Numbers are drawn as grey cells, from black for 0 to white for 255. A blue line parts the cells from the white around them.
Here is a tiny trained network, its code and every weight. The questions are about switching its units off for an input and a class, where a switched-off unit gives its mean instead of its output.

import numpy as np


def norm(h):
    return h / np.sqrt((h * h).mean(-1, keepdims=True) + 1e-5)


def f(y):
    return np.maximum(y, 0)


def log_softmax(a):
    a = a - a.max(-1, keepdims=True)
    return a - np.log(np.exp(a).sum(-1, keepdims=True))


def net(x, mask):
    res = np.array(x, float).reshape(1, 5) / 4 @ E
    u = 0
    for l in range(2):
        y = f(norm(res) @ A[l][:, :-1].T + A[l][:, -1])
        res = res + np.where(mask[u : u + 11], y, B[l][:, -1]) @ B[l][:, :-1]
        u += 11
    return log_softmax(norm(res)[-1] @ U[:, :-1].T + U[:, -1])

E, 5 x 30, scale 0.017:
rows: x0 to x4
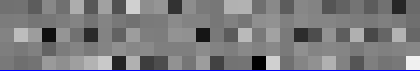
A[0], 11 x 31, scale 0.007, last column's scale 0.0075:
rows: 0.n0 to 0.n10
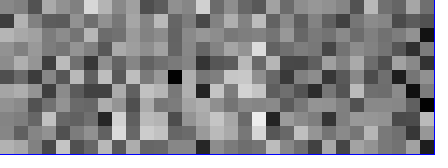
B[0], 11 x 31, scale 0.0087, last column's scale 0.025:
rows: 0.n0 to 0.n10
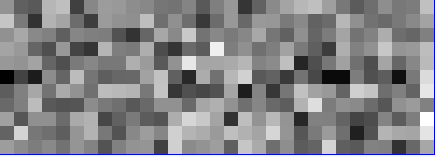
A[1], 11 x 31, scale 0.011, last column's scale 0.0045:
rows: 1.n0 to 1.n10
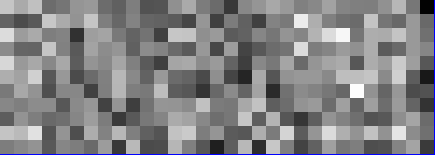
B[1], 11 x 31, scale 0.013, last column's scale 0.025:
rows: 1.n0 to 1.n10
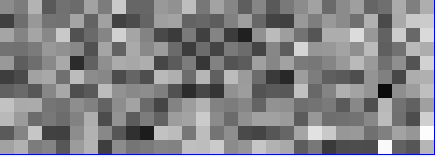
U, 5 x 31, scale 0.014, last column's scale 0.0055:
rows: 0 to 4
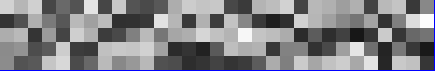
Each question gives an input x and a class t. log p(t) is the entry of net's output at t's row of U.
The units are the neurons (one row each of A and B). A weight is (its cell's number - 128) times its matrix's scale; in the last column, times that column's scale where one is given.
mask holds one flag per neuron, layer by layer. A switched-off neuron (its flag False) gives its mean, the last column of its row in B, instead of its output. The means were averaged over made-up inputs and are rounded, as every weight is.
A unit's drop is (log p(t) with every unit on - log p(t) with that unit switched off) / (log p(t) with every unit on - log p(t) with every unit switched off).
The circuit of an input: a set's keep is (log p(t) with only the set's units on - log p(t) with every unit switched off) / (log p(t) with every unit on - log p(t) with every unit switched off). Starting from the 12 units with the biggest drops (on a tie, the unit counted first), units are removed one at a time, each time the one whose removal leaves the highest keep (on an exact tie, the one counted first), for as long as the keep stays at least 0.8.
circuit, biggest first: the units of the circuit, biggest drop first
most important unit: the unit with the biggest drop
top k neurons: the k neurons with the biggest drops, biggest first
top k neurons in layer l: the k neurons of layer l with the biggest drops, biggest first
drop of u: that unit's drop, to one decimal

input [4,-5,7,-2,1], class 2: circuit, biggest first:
(1.n10)
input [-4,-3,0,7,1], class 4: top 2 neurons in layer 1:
(1.n2; 1.n4)
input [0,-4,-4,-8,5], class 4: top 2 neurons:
(0.n5; 0.n0)
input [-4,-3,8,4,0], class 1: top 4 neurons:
(0.n6; 0.n8; 0.n5; 0.n9)
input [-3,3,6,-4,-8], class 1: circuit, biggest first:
(0.n6; 1.n5)
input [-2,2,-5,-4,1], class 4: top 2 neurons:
(0.n5; 0.n0)
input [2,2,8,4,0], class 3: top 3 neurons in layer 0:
(0.n6; 0.n8; 0.n9)
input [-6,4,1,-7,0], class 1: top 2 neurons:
(0.n8; 0.n9)
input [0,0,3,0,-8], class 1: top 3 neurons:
(0.n6; 0.n5; 1.n5)
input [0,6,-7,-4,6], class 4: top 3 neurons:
(0.n5; 0.n0; 1.n9)
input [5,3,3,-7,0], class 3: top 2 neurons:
(0.n8; 0.n9)
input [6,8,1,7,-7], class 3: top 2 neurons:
(0.n6; 1.n10)
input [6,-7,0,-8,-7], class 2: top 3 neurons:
(0.n8; 0.n9; 1.n2)
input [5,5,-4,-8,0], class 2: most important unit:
0.n6
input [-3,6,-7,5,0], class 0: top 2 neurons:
(0.n5; 0.n6)
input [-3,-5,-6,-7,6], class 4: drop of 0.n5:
0.7
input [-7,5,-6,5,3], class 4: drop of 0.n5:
0.4
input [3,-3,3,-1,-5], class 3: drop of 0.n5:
0.0
